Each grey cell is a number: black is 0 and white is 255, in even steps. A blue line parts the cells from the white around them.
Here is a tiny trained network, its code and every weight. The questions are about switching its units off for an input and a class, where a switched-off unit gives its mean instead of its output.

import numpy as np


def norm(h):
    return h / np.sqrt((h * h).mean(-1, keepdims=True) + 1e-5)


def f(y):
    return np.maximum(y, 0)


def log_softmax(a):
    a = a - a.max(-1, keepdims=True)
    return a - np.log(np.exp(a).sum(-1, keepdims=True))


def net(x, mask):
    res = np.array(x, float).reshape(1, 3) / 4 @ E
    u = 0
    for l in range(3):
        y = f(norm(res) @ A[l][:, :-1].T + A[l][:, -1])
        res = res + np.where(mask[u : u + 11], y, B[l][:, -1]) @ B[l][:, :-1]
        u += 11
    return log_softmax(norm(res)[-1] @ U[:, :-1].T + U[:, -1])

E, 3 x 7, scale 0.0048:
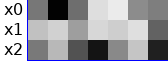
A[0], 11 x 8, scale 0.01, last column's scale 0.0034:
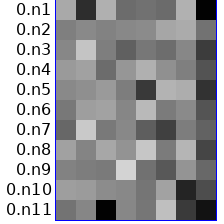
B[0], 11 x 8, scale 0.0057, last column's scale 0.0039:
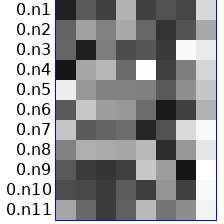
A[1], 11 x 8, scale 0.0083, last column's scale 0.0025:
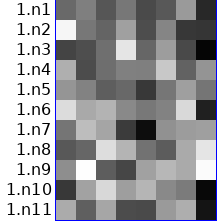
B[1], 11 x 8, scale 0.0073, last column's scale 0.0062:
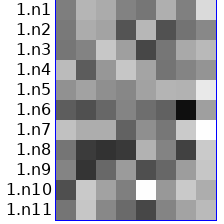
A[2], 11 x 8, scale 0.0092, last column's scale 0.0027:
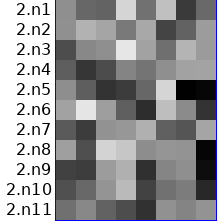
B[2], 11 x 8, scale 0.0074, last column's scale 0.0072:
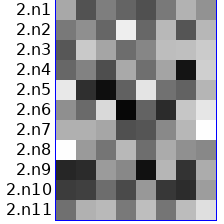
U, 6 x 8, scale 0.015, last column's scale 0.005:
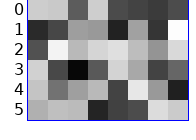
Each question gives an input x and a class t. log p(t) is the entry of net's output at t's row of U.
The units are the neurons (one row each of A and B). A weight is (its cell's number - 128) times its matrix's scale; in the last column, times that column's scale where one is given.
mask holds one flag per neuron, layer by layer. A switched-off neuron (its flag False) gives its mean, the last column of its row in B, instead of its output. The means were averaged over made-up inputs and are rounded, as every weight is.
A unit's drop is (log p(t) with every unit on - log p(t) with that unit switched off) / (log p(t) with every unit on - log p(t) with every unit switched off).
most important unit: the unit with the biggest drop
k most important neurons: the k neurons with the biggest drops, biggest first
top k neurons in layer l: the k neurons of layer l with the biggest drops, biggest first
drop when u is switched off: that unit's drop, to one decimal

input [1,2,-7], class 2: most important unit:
0.n8
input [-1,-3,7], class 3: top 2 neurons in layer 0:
[0.n11 0.n7]
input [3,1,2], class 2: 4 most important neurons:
[0.n4 0.n9 1.n8 0.n7]
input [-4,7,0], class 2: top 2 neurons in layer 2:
[2.n2 2.n6]
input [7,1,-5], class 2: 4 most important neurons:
[0.n8 0.n10 0.n7 2.n3]
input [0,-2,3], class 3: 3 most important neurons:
[0.n11 0.n7 1.n7]
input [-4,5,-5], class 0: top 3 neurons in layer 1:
[1.n8 1.n6 1.n5]
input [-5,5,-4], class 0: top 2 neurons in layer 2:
[2.n2 2.n6]
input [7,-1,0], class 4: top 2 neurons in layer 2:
[2.n8 2.n7]
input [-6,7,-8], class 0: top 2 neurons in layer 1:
[1.n6 1.n8]
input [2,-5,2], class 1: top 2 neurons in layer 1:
[1.n7 1.n8]
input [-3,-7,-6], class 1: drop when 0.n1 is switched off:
1.4
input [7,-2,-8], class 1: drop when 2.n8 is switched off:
0.0
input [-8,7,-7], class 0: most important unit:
1.n6
